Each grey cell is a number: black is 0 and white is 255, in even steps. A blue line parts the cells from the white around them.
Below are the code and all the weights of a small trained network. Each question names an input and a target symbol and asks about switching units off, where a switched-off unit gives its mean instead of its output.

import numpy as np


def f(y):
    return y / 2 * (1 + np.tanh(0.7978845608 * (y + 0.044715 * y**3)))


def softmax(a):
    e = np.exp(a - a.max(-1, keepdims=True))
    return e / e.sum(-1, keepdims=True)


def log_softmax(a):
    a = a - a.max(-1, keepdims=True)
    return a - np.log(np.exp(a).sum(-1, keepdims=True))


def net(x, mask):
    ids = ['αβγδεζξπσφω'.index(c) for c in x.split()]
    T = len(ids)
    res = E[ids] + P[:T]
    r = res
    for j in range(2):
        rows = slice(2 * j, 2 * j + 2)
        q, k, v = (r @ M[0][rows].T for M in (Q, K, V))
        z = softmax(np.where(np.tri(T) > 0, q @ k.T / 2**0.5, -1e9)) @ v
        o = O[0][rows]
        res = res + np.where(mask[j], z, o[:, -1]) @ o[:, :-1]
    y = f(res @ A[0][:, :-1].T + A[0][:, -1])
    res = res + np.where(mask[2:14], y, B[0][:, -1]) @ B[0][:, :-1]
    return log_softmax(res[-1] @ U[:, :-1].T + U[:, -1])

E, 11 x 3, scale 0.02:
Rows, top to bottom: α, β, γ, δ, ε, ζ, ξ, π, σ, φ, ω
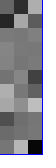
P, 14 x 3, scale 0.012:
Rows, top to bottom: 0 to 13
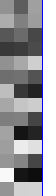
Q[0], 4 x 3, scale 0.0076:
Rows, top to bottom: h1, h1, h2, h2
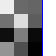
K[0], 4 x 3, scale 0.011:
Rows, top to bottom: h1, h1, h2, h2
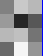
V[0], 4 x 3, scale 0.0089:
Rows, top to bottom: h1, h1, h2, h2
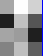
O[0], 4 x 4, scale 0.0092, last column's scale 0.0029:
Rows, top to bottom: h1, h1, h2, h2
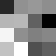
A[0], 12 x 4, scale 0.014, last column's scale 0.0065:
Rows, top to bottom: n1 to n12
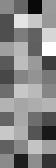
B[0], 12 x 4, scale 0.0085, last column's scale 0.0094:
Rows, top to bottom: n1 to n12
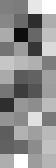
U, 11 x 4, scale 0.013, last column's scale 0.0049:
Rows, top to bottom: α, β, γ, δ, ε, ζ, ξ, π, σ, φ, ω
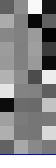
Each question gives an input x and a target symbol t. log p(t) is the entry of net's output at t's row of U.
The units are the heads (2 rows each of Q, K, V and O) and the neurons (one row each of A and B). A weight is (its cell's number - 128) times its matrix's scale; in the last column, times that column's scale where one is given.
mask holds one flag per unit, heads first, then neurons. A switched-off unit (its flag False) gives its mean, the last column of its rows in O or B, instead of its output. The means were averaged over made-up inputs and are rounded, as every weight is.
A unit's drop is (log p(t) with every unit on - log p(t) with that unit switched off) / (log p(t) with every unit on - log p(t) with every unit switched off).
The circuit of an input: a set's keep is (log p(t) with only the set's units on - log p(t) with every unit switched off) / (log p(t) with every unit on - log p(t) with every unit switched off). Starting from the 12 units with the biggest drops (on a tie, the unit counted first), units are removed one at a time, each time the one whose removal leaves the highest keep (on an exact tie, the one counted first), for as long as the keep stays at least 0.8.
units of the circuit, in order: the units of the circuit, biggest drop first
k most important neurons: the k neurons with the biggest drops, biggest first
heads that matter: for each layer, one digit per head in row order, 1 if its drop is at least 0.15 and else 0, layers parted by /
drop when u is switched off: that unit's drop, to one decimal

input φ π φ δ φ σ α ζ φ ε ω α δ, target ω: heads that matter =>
01
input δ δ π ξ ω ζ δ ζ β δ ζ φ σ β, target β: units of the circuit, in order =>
(n1 n2)
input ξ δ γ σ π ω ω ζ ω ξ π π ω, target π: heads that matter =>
10
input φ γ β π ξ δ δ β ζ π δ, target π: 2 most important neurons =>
(n8 n12)
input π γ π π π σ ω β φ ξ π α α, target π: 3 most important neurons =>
(n1 n11 n5)
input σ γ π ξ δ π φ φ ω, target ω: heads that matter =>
01
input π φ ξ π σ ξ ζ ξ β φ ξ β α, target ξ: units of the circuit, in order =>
(n12)
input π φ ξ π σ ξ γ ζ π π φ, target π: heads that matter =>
00
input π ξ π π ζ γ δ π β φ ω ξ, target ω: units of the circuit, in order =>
(h2 n10 n3 n8)
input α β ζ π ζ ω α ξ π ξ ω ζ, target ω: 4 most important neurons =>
(n10 n1 n4 n8)
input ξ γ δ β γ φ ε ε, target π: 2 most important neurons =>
(n8 n12)
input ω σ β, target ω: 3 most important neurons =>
(n10 n1 n4)
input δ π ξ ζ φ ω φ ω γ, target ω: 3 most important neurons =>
(n10 n8 n3)
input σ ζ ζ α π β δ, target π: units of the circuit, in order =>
(h1)
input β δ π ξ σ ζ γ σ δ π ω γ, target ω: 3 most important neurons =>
(n10 n3 n8)
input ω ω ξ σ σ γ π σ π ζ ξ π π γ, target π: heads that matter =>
00
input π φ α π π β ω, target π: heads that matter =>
01
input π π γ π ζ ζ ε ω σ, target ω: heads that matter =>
11
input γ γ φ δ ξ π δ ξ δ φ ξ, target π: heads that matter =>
00
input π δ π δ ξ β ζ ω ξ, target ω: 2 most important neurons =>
(n10 n1)
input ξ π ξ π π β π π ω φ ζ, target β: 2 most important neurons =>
(n1 n4)
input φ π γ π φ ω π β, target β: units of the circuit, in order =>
(n2 n1)
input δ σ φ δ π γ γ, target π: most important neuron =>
(n5)
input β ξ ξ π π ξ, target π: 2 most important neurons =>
(n12 n5)
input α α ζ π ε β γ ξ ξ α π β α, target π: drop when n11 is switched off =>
0.2
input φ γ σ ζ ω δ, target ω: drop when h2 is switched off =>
1.1
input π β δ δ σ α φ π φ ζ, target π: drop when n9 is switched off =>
-0.1
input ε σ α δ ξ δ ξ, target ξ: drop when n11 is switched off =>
0.1
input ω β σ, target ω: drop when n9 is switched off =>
0.0
